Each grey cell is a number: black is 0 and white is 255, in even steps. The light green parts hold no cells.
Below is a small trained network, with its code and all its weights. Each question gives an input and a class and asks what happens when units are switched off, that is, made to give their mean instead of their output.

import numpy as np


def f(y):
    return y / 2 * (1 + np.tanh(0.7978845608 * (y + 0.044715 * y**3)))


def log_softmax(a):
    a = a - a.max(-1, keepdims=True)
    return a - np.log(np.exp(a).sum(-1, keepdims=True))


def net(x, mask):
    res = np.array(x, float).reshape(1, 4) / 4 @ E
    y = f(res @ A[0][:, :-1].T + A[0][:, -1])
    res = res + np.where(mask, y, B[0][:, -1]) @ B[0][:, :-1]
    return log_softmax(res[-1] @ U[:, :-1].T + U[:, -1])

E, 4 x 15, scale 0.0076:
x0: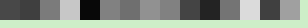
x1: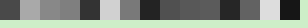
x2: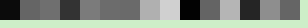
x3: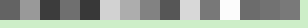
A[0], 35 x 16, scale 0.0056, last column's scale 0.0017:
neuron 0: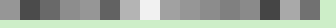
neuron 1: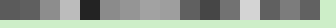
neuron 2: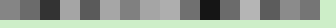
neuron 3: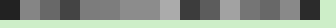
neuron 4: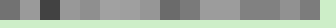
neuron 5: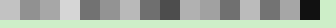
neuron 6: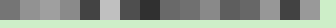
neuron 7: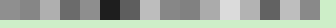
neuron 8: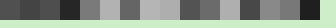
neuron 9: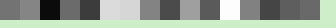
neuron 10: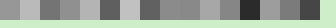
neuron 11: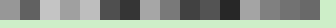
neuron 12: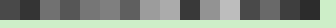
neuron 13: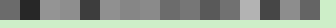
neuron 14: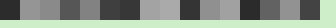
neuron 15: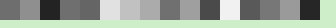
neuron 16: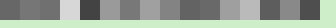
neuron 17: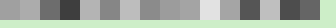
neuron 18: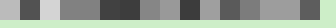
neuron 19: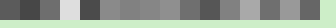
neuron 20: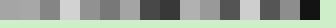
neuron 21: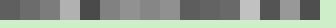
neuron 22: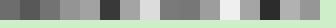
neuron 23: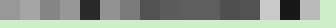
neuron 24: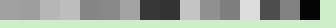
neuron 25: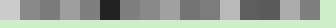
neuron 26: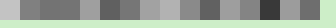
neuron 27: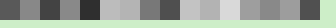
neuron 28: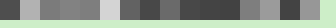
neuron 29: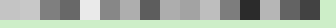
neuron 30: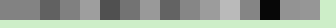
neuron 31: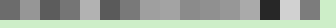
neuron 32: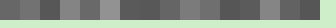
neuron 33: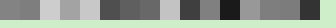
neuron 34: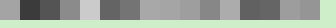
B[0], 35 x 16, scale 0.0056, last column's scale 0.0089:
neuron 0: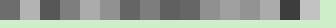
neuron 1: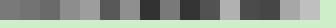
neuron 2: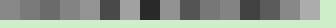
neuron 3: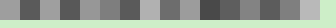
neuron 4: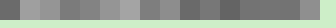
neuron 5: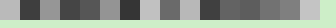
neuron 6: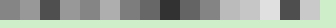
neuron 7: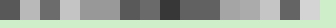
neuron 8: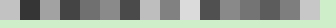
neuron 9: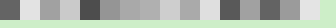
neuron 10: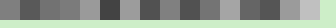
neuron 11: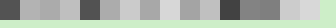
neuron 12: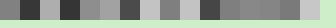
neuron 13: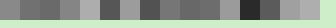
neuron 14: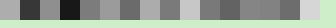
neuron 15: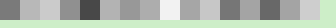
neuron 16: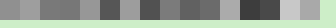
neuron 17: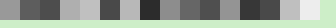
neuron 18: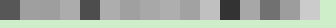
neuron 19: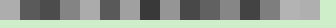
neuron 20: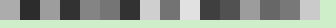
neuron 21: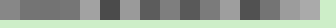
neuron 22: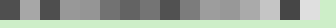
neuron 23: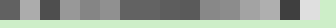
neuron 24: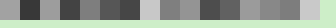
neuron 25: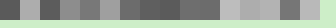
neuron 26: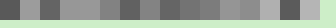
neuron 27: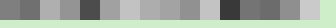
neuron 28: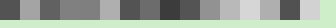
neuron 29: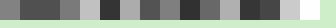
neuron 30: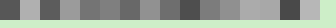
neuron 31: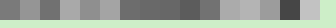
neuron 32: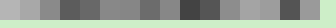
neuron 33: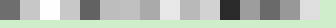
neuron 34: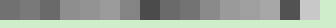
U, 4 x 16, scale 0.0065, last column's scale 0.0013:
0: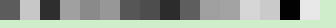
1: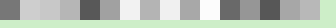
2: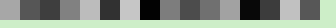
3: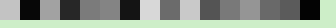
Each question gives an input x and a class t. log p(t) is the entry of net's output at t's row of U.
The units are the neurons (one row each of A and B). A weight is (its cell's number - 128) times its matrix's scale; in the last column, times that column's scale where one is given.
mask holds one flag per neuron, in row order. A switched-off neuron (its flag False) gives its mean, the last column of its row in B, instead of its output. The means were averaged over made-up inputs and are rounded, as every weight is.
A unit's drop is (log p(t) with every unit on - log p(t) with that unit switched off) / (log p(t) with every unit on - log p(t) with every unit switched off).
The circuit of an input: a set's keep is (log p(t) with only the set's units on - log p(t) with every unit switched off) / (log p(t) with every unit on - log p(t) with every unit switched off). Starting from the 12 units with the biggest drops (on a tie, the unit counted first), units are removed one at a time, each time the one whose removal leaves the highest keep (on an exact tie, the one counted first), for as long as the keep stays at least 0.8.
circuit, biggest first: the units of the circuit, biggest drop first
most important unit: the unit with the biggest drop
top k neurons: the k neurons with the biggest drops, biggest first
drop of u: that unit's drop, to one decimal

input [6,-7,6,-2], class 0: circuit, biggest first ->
neuron 22
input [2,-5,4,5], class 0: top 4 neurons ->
neuron 22; neuron 33; neuron 11; neuron 7
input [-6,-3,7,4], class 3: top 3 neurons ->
neuron 8; neuron 12; neuron 14
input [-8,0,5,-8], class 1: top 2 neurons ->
neuron 33; neuron 18
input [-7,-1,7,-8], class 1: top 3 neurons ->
neuron 33; neuron 18; neuron 11
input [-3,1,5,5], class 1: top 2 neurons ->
neuron 9; neuron 15
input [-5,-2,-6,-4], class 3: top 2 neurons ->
neuron 20; neuron 5
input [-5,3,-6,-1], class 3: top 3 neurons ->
neuron 20; neuron 24; neuron 5
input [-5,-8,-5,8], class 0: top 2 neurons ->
neuron 22; neuron 7
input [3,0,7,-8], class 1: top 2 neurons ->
neuron 33; neuron 11
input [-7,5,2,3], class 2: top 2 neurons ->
neuron 17; neuron 29
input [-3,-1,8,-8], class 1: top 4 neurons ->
neuron 33; neuron 11; neuron 18; neuron 20
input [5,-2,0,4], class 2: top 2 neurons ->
neuron 33; neuron 1
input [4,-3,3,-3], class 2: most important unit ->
neuron 9
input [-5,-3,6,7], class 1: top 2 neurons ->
neuron 9; neuron 15
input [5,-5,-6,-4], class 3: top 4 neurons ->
neuron 20; neuron 5; neuron 24; neuron 23
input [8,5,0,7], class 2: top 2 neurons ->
neuron 1; neuron 19
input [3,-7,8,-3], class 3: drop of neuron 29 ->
-0.1
